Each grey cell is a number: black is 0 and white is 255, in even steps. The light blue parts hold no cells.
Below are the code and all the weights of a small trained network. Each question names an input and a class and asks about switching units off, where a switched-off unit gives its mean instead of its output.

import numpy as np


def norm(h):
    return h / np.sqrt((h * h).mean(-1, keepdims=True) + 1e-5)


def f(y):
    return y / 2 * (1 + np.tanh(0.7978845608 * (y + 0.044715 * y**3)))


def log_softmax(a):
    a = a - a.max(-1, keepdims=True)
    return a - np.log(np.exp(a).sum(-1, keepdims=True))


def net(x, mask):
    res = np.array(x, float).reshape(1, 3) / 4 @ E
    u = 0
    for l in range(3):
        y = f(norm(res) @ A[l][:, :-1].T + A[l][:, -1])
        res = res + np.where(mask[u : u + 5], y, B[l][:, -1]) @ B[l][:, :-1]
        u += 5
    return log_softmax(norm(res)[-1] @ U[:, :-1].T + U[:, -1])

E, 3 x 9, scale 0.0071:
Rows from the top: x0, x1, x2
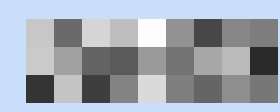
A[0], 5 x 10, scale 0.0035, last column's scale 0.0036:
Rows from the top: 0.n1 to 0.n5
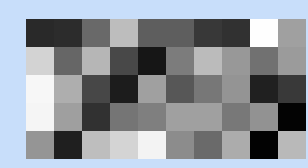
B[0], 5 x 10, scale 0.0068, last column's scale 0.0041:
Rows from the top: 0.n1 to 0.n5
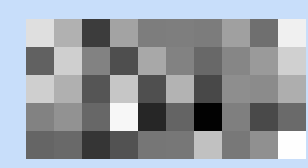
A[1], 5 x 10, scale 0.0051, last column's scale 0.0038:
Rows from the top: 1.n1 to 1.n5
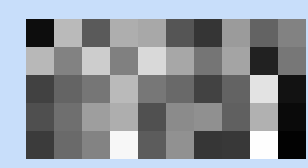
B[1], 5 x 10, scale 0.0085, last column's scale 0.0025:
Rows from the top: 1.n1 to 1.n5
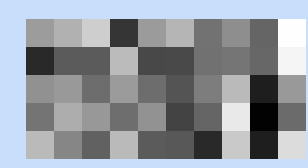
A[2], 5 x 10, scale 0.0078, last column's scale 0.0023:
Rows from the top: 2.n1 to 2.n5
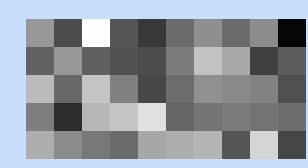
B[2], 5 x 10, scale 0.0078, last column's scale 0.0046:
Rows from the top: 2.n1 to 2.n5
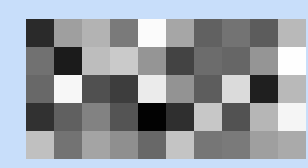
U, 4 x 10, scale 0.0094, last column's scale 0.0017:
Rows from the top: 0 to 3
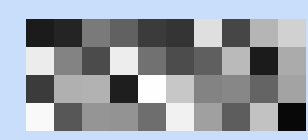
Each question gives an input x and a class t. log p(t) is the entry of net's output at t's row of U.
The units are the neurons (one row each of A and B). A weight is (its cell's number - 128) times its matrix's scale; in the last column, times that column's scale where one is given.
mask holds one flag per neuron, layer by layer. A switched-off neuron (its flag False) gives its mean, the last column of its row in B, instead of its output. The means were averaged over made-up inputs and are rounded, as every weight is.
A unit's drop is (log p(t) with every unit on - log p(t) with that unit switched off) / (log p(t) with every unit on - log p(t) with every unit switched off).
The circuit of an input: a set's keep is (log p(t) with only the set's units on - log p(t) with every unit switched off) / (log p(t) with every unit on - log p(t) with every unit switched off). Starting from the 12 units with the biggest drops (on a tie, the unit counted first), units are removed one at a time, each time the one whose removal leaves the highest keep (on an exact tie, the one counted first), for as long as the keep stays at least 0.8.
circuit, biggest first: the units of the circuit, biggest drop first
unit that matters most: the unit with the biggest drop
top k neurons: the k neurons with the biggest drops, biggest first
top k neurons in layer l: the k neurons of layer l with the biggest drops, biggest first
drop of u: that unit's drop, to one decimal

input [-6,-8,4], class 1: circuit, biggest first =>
[1.n5, 0.n5, 2.n4]
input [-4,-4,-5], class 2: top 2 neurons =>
[0.n5, 2.n3]
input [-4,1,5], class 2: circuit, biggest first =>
[1.n1]
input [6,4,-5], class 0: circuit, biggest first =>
[1.n2, 2.n4]
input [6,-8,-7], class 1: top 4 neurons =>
[1.n5, 2.n3, 0.n1, 1.n1]
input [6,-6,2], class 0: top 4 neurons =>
[2.n4, 0.n3, 0.n4, 2.n3]
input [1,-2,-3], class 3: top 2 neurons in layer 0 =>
[0.n1, 0.n2]
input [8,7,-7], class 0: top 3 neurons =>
[2.n4, 1.n2, 0.n1]
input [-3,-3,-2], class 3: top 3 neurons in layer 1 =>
[1.n2, 1.n5, 1.n3]
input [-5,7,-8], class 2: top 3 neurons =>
[0.n1, 2.n3, 2.n1]
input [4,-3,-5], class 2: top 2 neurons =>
[2.n1, 2.n3]
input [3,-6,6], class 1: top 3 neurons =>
[1.n5, 0.n2, 1.n3]
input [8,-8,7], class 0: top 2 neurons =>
[2.n4, 0.n3]
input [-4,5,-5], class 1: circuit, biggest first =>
[2.n4]
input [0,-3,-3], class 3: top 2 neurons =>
[0.n1, 2.n5]
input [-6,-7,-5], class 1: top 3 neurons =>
[0.n5, 1.n5, 2.n4]
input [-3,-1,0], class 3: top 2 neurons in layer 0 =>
[0.n5, 0.n1]
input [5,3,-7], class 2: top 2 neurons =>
[2.n3, 2.n1]
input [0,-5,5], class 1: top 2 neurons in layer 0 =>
[0.n2, 0.n5]
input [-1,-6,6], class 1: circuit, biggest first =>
[1.n5]
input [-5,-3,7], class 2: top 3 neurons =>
[1.n1, 2.n4, 0.n5]
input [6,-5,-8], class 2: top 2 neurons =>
[2.n1, 2.n3]
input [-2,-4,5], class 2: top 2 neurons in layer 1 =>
[1.n1, 1.n2]
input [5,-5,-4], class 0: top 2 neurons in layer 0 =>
[0.n3, 0.n4]
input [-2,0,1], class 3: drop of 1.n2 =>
0.2
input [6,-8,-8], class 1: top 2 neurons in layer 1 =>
[1.n5, 1.n1]
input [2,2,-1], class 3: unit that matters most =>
0.n5
